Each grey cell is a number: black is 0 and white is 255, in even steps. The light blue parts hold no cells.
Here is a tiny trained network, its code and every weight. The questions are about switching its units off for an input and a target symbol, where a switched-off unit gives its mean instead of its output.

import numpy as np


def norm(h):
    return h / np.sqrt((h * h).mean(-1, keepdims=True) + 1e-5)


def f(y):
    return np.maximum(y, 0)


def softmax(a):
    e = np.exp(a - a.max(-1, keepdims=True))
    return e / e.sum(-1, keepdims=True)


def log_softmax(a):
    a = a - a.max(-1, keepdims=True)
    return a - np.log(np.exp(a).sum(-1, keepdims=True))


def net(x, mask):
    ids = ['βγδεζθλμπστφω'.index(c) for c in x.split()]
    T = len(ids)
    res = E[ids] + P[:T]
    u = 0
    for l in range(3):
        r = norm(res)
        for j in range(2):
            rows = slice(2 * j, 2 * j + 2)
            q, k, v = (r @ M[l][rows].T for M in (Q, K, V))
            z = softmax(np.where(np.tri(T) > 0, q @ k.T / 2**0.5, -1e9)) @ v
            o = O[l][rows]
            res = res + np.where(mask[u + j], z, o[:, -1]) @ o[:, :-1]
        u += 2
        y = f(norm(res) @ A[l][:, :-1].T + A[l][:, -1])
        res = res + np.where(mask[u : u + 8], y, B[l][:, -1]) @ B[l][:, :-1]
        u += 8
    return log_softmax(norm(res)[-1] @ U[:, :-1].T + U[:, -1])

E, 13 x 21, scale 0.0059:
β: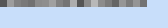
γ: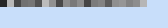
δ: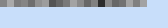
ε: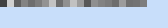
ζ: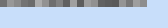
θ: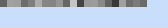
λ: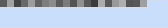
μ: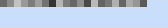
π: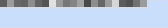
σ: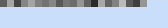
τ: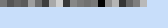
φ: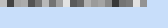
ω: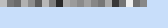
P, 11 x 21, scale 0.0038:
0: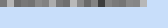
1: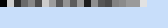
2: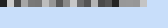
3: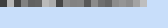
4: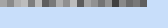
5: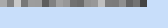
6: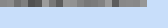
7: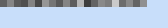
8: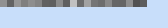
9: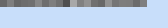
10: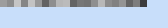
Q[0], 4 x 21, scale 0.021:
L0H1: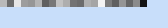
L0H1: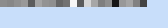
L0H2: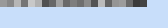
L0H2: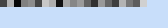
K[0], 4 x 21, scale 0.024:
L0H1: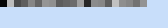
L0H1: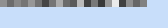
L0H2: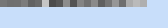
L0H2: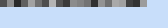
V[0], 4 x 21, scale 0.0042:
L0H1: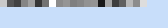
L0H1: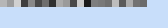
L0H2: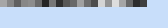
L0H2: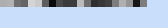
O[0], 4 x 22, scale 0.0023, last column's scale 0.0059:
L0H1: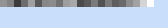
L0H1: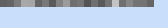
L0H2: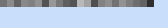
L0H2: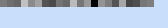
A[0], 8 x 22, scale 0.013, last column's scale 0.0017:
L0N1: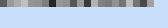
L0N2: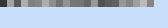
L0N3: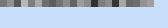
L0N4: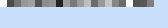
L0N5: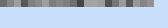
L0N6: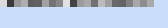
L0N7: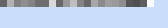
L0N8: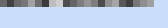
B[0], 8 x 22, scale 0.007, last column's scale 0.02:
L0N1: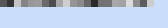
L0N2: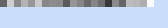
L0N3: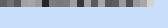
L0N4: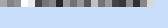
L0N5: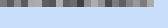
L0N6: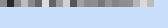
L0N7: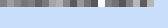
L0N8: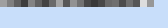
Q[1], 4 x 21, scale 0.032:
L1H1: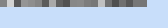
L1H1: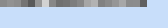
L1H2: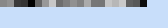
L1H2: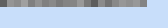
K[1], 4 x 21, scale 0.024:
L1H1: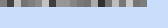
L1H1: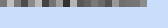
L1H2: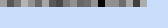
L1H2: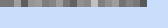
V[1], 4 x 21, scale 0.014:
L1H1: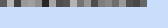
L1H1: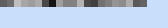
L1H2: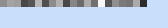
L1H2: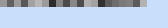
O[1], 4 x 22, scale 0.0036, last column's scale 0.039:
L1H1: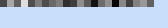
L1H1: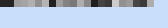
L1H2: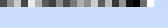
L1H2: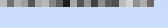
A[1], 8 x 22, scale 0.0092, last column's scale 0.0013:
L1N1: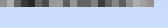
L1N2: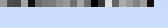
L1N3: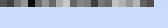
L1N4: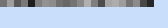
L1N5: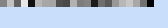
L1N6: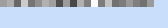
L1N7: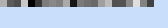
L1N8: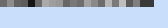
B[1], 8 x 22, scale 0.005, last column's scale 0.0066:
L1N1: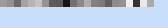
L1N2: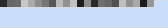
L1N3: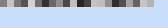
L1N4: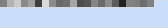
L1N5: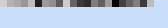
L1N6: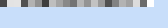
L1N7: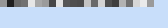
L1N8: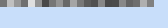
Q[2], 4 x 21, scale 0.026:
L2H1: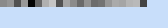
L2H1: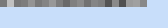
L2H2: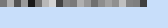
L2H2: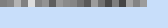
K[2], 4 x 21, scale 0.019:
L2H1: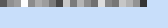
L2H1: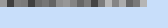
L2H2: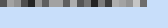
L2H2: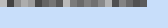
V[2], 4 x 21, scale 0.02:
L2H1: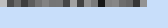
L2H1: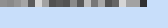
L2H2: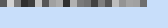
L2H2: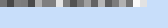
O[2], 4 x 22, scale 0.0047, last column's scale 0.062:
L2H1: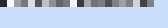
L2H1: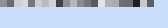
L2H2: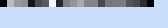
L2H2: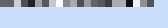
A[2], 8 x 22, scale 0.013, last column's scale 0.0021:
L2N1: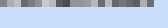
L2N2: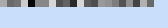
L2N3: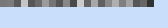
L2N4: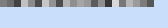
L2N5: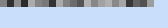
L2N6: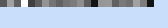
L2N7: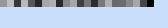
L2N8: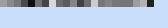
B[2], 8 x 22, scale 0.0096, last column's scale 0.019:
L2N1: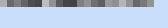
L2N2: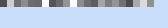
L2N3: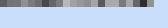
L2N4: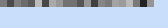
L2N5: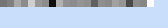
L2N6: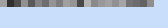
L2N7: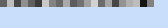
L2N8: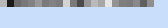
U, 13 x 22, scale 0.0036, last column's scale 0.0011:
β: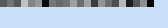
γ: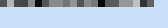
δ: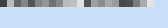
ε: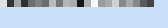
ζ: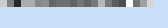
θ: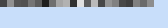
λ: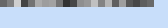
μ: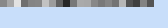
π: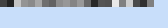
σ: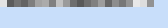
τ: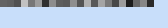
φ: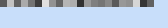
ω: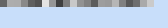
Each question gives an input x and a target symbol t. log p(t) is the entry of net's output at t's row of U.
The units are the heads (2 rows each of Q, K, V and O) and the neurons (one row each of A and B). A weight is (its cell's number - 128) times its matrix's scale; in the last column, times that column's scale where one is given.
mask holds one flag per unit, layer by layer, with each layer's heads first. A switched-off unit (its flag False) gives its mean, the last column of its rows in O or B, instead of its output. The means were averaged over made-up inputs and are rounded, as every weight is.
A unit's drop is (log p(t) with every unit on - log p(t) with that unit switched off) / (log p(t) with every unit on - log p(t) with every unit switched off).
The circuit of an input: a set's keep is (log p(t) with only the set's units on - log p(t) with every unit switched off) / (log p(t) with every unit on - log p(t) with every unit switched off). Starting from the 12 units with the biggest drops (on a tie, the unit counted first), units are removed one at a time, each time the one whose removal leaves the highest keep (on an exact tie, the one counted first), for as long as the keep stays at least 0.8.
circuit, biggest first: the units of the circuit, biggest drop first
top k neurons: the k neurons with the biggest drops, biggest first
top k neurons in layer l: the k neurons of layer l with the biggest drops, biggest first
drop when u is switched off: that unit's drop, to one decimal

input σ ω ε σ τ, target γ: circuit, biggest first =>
[L2H1 L0N8]
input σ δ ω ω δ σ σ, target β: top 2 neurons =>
[L0N3 L0N6]
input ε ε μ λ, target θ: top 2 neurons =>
[L0N7 L0N1]
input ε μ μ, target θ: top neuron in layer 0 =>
[L0N7]
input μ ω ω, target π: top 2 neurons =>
[L0N1 L2N4]
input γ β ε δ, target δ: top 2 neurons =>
[L0N2 L2N2]
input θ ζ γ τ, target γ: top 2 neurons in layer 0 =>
[L0N8 L0N7]
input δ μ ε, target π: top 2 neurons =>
[L1N5 L2N4]
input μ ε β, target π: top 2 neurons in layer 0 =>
[L0N2 L0N6]
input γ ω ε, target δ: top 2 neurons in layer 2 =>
[L2N2 L2N3]
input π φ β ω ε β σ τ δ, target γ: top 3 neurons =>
[L0N8 L0N2 L1N6]
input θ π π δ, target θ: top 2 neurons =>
[L0N7 L0N8]
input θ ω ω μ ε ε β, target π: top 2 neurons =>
[L0N1 L0N2]
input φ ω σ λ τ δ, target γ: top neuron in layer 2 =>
[L2N5]
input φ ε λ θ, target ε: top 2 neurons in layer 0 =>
[L0N2 L0N1]
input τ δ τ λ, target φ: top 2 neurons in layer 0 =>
[L0N8 L0N2]
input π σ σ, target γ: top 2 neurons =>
[L0N8 L0N7]
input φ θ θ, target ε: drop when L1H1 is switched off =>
0.6
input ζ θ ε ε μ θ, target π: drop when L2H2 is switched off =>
0.2
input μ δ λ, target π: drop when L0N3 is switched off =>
-0.1
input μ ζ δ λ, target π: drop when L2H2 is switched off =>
0.3
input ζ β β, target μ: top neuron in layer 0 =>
[L0N6]
